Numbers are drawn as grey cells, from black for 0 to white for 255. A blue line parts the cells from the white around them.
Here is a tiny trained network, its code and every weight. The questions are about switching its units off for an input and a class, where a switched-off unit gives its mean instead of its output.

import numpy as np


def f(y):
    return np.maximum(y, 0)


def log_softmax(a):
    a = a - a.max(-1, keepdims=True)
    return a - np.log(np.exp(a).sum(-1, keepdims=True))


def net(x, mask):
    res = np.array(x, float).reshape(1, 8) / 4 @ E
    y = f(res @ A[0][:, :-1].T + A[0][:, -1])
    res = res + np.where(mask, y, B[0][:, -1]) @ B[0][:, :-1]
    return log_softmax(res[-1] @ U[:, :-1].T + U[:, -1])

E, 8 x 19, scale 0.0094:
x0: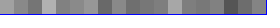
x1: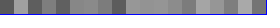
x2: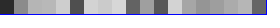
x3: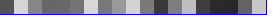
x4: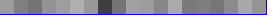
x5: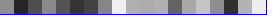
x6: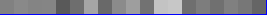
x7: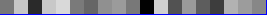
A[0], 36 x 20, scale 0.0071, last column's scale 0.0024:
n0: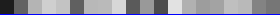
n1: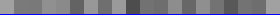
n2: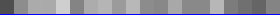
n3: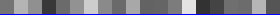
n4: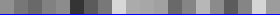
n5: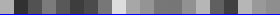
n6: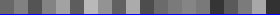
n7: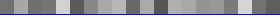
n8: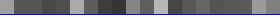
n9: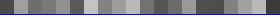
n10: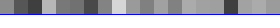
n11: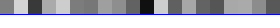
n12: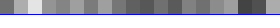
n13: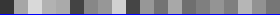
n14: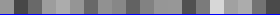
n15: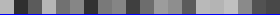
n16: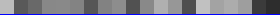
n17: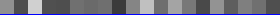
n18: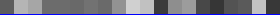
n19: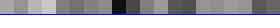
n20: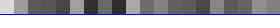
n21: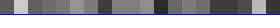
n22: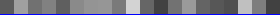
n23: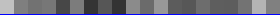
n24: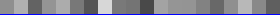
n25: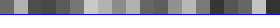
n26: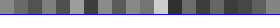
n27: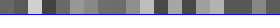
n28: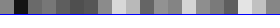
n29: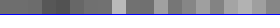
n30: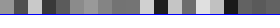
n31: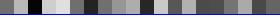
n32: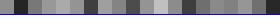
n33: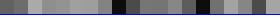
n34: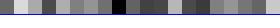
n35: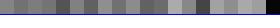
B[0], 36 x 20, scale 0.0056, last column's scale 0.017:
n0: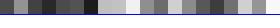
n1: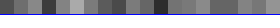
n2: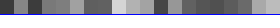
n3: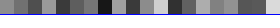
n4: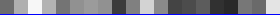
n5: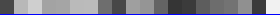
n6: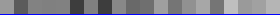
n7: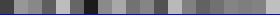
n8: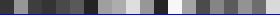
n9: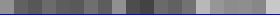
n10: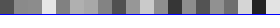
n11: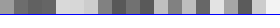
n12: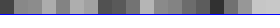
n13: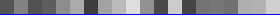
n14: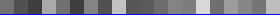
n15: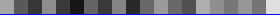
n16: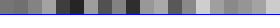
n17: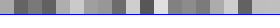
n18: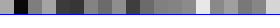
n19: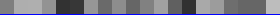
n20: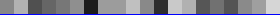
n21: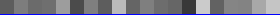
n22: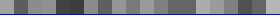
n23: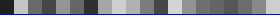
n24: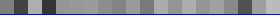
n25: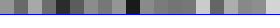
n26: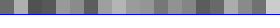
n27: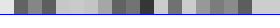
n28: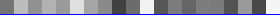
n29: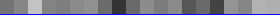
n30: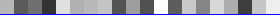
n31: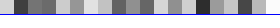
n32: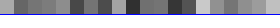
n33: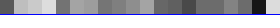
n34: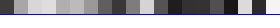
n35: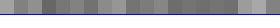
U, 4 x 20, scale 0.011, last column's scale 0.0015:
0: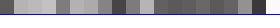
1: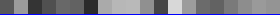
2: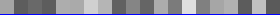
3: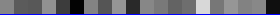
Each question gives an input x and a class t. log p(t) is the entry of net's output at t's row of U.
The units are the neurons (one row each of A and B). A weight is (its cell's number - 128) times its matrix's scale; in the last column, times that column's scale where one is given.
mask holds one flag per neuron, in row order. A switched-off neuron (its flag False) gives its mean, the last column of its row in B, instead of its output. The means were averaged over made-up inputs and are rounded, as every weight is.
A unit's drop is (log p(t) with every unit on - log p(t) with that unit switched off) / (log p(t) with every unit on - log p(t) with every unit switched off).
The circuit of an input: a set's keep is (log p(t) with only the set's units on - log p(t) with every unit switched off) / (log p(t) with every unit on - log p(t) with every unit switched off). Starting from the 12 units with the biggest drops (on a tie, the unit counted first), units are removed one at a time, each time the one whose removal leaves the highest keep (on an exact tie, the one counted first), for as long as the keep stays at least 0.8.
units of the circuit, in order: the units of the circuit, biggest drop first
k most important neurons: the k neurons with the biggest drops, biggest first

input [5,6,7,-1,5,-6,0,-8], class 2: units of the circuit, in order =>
[n30]
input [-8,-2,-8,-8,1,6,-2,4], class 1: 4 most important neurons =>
[n8; n23; n20; n26]
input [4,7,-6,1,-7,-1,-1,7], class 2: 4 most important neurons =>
[n31; n11; n0; n13]
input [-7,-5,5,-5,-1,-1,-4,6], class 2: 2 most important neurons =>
[n11; n31]
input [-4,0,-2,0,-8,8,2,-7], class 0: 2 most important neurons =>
[n5; n4]
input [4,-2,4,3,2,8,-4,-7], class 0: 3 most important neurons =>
[n5; n4; n28]
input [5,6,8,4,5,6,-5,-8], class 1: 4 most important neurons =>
[n0; n13; n7; n31]
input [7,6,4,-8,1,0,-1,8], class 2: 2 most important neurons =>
[n31; n11]
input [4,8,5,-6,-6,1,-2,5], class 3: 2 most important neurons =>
[n15; n16]
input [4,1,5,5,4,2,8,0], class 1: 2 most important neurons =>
[n0; n13]
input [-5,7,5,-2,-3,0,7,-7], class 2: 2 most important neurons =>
[n30; n27]
